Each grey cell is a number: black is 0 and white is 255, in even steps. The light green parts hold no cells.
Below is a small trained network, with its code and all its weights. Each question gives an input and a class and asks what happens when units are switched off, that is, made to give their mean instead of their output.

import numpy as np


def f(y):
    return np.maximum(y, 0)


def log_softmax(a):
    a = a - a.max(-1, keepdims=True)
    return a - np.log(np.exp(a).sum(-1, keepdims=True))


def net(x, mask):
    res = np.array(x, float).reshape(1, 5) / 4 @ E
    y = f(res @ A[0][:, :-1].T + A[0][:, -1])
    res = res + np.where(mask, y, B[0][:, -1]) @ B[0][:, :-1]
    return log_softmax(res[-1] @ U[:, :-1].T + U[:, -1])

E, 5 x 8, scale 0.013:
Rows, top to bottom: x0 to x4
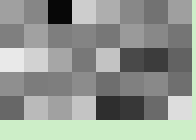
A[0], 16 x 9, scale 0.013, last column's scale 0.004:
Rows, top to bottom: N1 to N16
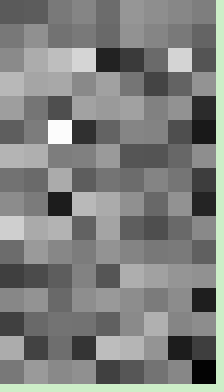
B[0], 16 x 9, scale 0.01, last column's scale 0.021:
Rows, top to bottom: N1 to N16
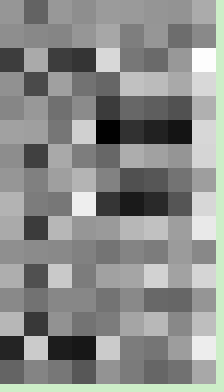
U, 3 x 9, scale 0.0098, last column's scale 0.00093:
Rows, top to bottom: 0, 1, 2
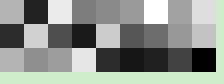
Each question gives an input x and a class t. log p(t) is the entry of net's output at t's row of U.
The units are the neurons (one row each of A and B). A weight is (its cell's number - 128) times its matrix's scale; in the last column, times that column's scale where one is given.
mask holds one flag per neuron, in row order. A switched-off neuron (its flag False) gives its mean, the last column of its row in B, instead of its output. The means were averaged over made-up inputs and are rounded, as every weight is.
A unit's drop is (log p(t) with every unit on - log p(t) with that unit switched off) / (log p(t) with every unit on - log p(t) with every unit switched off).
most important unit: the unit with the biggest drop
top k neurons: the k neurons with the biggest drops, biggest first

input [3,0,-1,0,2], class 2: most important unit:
N15
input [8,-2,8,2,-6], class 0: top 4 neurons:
N10, N4, N6, N7
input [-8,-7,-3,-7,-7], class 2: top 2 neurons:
N6, N3
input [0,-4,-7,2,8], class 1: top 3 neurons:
N3, N10, N4
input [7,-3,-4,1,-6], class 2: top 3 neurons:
N9, N3, N5
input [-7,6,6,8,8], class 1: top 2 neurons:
N3, N9
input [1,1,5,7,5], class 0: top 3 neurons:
N15, N10, N7
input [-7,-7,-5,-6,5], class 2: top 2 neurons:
N6, N15
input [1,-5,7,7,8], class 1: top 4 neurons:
N3, N12, N16, N14
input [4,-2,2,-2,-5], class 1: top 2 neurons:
N15, N6
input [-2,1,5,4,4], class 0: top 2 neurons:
N15, N10
